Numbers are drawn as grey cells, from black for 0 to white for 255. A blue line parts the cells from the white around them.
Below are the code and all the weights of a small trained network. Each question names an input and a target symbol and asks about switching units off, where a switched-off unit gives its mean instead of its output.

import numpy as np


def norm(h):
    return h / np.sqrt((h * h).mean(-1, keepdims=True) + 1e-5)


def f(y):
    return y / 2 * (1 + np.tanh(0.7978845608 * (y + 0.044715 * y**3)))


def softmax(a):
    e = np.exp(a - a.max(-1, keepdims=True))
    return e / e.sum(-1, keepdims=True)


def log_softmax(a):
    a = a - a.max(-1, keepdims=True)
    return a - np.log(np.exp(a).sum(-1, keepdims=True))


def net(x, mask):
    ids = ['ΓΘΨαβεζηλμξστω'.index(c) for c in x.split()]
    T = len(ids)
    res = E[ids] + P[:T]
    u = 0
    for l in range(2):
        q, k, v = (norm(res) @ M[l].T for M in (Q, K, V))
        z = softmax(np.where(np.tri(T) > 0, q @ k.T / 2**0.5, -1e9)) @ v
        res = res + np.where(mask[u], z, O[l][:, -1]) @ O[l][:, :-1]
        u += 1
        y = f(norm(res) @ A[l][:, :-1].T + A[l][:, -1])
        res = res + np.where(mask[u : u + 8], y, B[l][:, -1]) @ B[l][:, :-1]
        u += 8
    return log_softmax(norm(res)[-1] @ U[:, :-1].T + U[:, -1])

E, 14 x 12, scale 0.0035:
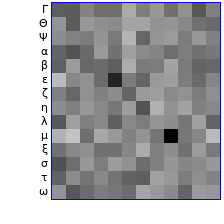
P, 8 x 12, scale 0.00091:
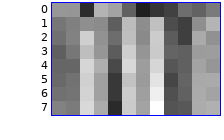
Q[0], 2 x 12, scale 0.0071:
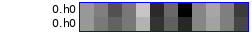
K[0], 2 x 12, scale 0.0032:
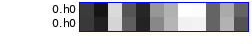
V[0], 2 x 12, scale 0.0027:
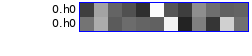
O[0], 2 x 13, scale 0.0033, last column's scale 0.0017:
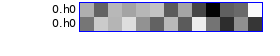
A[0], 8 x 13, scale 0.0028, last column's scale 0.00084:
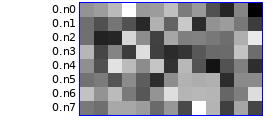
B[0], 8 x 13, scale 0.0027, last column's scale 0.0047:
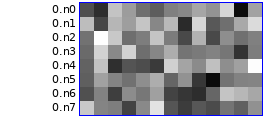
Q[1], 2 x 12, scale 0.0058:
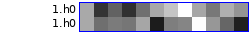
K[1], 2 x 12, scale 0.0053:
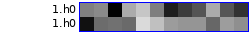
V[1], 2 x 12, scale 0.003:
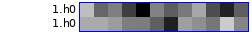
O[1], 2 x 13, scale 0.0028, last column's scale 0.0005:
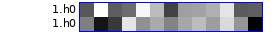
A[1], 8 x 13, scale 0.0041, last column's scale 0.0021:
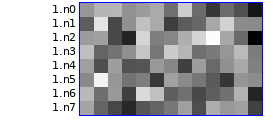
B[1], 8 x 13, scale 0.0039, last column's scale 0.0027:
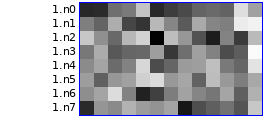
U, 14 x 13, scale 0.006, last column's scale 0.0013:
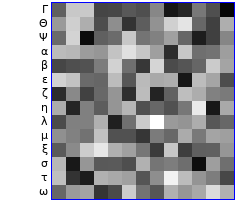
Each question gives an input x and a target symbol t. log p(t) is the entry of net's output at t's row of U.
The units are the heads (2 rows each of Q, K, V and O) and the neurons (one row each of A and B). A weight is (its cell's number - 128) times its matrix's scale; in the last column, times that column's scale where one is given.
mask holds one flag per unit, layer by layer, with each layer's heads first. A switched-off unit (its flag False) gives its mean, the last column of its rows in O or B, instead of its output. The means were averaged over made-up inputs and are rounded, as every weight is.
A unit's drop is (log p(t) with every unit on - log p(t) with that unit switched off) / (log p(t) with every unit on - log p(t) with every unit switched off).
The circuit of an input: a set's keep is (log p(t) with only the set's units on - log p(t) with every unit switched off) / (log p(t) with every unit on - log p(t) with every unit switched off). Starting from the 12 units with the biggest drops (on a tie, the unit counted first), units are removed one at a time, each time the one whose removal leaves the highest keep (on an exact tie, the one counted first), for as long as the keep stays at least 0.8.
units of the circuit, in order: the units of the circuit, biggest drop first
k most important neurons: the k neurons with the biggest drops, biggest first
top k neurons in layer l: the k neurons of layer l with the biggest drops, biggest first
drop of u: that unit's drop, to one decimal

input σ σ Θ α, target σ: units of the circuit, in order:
[1.h0]
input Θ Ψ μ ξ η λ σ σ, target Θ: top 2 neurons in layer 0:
[0.n4; 0.n7]
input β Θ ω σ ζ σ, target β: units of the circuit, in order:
[0.h0; 1.n0; 0.n4]
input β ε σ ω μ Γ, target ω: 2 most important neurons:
[0.n6; 0.n4]
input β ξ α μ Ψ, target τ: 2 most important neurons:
[0.n4; 1.n4]
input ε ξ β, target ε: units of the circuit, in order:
[1.n2; 1.h0; 1.n1]
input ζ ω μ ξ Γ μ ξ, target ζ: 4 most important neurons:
[0.n6; 1.n4; 1.n1; 0.n1]
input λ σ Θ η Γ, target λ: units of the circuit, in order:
[0.h0; 0.n0; 0.n4]
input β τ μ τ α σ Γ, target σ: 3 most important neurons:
[0.n4; 0.n5; 1.n3]
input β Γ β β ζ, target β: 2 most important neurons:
[1.n0; 0.n4]
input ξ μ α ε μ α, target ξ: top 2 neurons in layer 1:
[1.n1; 1.n3]
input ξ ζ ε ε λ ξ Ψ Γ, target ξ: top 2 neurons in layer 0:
[0.n0; 0.n7]
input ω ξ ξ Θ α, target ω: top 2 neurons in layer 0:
[0.n7; 0.n1]
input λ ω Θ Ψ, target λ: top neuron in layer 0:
[0.n4]
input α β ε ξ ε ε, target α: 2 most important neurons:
[1.n5; 0.n4]
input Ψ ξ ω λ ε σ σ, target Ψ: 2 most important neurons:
[1.n3; 0.n4]
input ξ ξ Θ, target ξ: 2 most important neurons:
[0.n0; 0.n7]
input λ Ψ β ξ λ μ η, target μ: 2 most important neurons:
[0.n4; 0.n6]
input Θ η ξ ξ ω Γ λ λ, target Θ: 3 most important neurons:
[0.n1; 0.n4; 1.n4]
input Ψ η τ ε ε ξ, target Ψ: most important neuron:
[1.n3]
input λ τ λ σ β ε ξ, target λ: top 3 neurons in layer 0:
[0.n0; 0.n4; 0.n1]
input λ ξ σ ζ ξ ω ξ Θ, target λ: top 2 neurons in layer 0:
[0.n0; 0.n4]
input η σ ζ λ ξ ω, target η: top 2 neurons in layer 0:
[0.n4; 0.n1]
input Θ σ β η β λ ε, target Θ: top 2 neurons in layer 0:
[0.n1; 0.n4]
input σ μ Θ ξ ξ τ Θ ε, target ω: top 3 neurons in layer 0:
[0.n6; 0.n4; 0.n1]
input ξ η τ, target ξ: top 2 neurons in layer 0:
[0.n0; 0.n7]
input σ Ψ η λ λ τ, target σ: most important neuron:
[0.n3]
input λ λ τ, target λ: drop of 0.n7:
0.0
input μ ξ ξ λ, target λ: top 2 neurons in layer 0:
[0.n1; 0.n4]
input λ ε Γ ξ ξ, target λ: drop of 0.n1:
0.1
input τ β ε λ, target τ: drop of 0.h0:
0.2
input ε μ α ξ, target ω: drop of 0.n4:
0.2
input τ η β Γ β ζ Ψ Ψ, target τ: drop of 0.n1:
0.1
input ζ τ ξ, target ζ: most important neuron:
[1.n7]
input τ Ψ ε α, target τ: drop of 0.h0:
0.2
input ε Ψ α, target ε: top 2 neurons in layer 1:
[1.n2; 1.n1]
